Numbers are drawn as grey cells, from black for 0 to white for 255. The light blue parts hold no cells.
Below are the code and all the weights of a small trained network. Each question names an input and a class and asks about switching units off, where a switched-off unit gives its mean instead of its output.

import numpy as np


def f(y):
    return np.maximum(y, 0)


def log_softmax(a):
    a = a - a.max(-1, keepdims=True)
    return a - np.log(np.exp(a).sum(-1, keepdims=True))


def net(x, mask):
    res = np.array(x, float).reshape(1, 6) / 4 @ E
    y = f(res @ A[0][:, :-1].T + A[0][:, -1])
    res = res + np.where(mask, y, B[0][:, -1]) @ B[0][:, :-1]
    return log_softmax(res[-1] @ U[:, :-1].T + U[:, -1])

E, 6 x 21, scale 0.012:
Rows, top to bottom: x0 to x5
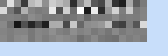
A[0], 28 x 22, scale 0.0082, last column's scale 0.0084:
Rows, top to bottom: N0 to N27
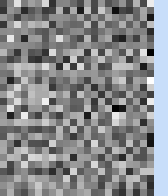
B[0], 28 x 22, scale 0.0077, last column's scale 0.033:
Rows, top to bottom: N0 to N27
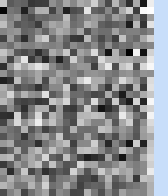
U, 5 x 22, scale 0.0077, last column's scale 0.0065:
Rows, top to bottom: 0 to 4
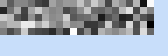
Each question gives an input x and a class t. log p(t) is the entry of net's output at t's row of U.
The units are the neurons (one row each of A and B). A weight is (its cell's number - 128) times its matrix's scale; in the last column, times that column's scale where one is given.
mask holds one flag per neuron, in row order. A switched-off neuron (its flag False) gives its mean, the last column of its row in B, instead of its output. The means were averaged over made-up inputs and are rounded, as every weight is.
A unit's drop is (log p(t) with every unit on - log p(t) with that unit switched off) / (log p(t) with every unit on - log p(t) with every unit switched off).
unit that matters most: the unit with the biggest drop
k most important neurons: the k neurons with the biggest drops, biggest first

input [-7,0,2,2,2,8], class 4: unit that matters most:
N14
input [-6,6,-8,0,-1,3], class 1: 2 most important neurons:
N14, N0
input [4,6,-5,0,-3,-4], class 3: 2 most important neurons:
N14, N9
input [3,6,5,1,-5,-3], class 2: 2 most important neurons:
N7, N20
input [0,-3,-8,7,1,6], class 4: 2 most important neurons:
N8, N18
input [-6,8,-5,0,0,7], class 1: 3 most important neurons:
N9, N14, N16
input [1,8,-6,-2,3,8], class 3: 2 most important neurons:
N1, N13
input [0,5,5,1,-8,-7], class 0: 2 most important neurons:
N1, N7
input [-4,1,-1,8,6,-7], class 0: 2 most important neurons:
N7, N20
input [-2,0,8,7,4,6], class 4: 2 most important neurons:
N14, N0
